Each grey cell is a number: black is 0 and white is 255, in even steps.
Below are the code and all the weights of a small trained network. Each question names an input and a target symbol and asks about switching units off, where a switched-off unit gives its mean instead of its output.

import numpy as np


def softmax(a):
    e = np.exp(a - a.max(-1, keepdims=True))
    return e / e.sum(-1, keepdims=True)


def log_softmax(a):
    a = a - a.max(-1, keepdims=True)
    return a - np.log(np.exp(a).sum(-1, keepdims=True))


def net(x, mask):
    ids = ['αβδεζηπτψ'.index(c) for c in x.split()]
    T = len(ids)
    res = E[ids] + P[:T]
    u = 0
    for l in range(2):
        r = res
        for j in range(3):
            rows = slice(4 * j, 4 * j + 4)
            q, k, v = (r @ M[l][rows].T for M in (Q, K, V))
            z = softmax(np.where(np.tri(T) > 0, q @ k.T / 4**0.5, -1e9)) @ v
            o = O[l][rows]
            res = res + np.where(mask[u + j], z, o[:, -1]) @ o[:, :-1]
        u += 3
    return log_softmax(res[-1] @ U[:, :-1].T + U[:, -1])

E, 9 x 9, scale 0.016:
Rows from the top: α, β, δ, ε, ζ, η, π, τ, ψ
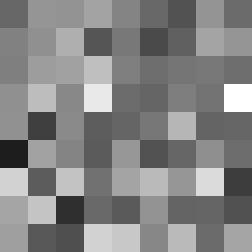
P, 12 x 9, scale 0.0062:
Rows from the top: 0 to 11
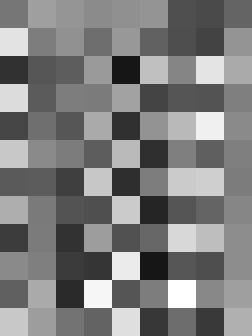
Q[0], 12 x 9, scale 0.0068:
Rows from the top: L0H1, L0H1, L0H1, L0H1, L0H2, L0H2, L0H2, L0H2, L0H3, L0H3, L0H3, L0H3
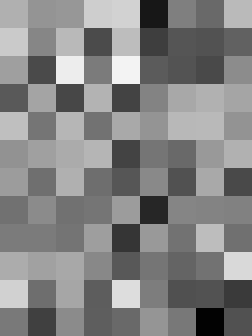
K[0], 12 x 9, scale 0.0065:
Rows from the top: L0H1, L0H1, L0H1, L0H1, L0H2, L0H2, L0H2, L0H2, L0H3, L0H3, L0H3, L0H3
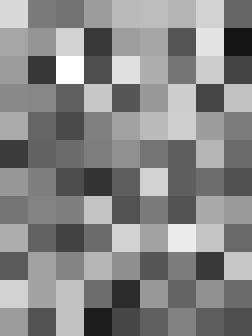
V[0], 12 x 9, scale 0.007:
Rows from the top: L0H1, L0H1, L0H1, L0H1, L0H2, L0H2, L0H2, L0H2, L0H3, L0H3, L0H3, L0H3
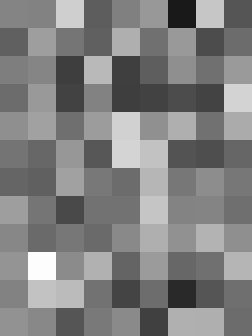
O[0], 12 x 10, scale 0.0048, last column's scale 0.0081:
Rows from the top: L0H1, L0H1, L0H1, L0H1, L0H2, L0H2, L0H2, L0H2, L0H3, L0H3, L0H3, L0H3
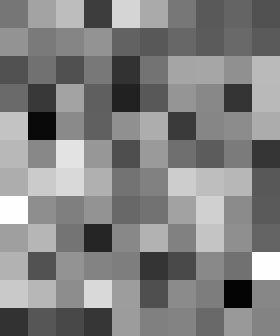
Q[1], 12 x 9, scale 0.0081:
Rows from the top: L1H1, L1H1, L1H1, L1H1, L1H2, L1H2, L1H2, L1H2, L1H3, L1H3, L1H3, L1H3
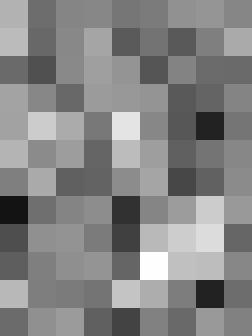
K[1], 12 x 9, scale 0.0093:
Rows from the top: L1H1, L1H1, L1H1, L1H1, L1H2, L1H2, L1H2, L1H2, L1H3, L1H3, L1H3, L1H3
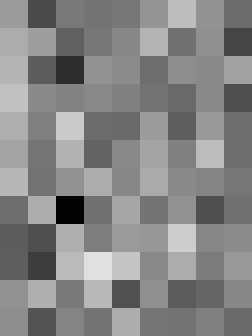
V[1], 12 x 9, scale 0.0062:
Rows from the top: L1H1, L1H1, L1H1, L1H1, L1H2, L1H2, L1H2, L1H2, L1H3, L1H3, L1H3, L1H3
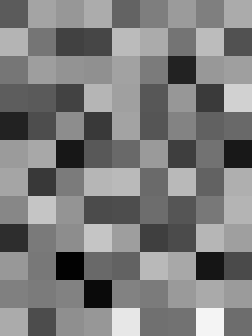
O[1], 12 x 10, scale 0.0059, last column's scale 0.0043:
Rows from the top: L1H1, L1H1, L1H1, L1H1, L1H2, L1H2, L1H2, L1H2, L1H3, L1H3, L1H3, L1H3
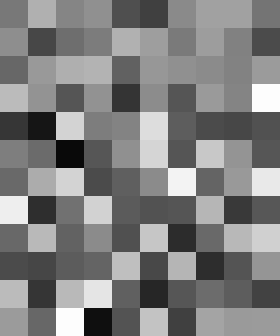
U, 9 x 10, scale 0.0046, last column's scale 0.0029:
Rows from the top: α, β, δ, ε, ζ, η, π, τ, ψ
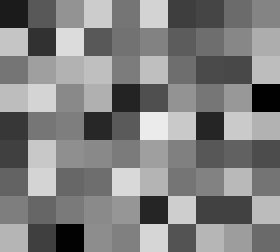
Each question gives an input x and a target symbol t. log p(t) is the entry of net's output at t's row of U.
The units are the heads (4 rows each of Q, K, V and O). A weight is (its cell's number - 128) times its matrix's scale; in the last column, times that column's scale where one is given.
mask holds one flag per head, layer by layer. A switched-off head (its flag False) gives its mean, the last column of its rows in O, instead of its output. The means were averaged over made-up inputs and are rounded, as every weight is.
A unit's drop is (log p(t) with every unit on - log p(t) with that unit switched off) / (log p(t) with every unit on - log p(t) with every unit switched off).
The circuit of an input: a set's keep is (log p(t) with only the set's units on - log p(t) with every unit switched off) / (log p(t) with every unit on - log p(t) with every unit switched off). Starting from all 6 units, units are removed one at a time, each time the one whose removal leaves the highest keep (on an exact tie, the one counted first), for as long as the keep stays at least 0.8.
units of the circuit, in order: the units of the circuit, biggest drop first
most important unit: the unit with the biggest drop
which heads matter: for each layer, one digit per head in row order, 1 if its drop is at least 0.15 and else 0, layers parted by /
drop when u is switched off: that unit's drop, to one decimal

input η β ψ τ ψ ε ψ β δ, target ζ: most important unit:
L0H3
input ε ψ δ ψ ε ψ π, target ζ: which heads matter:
001 / 010
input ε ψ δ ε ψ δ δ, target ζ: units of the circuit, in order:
[L1H2; L0H3]
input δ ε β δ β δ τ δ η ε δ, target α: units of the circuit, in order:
[L1H2; L0H1; L0H3]
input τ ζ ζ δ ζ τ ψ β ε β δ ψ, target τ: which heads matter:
000 / 001
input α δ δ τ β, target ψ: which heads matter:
000 / 010
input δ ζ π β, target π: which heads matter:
100 / 000
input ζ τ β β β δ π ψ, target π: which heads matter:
100 / 010
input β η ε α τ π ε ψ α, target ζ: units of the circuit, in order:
[L1H2; L0H3; L0H1]
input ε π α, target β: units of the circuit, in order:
[L1H3; L0H1]
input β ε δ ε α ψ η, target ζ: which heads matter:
000 / 010
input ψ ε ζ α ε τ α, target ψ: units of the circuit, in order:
[L0H2; L1H2]
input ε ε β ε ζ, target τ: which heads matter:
100 / 001
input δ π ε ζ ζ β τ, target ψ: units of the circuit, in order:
[L1H2; L0H1]
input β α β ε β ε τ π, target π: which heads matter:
100 / 000
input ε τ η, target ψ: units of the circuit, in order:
[L1H2]
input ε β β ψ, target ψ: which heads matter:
000 / 111
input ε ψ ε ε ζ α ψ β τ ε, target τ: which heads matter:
001 / 001
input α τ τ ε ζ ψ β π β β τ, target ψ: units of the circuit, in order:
[L1H2; L0H1; L0H3]
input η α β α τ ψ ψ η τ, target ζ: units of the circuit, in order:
[L0H3; L1H2]
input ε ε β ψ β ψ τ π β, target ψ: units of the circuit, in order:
[L1H2; L0H3]
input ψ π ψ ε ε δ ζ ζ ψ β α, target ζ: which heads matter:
001 / 010
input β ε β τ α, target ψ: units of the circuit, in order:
[L1H2]
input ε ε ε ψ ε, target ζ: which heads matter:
100 / 011
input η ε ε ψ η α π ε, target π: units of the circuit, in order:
[L0H1; L1H2]
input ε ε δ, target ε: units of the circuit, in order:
[L1H1; L1H2]
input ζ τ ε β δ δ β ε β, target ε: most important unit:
L0H2
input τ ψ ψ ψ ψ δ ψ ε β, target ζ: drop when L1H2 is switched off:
0.5
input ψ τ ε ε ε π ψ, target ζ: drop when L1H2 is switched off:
0.8
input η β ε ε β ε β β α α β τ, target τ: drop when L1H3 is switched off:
0.8
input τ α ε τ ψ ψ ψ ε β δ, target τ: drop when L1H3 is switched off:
1.1
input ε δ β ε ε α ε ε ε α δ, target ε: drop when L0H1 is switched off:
0.3
